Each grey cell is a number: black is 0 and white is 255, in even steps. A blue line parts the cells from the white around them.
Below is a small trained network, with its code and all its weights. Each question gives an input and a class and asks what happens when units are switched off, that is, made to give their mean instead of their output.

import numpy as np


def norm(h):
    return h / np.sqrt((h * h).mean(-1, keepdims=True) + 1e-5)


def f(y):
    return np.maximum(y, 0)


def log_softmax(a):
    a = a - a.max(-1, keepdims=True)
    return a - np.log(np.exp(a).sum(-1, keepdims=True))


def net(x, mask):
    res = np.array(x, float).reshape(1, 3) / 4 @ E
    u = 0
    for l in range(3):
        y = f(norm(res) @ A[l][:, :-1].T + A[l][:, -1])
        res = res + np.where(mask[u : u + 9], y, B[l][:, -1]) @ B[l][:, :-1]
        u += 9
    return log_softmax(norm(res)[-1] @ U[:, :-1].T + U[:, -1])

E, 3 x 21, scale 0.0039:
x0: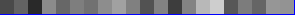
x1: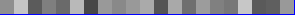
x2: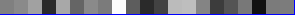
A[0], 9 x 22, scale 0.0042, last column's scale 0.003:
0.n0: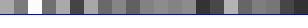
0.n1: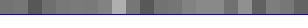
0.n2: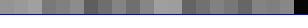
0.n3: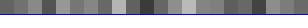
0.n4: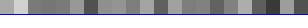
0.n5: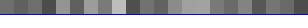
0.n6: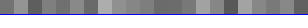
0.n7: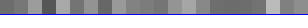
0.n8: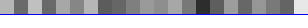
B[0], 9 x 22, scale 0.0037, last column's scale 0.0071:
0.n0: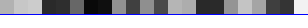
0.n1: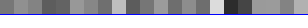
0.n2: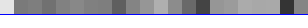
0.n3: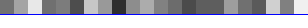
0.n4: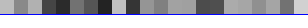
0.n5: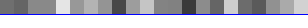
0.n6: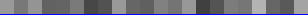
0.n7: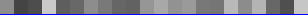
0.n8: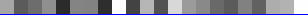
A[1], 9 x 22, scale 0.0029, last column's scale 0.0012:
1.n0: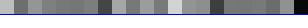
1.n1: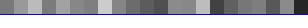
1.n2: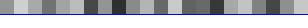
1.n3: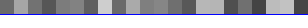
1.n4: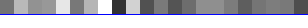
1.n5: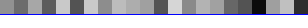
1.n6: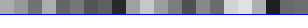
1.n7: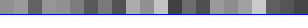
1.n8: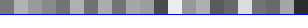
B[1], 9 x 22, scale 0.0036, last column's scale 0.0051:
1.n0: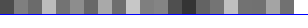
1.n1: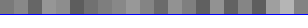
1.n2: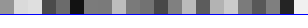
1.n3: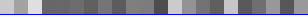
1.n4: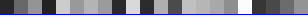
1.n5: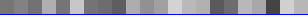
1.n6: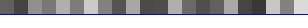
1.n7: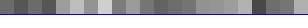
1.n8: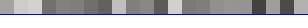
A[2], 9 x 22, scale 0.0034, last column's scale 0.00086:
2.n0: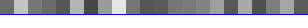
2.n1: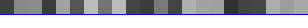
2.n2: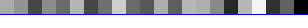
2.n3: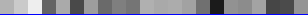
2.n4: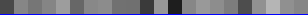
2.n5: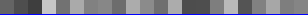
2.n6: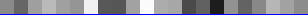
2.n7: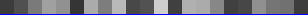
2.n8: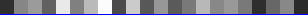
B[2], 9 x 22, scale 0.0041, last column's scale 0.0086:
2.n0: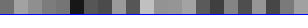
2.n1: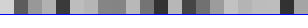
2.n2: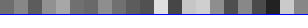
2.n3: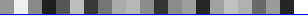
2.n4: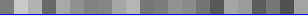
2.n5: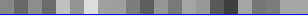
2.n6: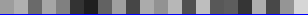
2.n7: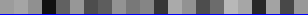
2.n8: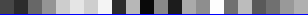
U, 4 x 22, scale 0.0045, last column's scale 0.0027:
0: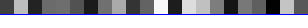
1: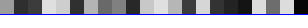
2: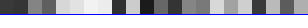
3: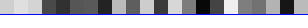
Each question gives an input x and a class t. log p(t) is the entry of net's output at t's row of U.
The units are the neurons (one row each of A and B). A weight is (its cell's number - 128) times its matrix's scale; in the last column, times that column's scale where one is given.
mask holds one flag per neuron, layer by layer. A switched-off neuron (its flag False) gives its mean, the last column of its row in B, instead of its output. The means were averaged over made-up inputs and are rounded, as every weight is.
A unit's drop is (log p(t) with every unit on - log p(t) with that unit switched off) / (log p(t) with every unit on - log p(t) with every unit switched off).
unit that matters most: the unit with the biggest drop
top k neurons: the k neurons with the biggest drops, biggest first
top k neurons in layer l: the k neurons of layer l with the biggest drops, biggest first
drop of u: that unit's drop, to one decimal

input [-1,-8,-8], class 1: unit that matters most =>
2.n3
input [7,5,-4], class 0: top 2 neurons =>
[0.n3 0.n5]
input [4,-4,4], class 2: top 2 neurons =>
[0.n8 0.n0]
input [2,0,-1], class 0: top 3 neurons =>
[0.n3 1.n6 0.n5]
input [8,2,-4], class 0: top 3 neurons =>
[0.n3 0.n5 1.n0]
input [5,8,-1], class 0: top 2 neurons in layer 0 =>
[0.n3 0.n0]
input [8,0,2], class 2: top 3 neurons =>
[0.n8 0.n0 0.n4]
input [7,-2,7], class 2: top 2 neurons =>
[0.n8 0.n0]
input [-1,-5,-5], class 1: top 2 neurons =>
[2.n3 1.n2]
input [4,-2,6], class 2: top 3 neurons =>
[0.n8 0.n0 2.n8]
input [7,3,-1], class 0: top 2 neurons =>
[0.n3 2.n2]
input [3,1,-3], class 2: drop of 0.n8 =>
0.7
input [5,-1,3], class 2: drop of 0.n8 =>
1.2
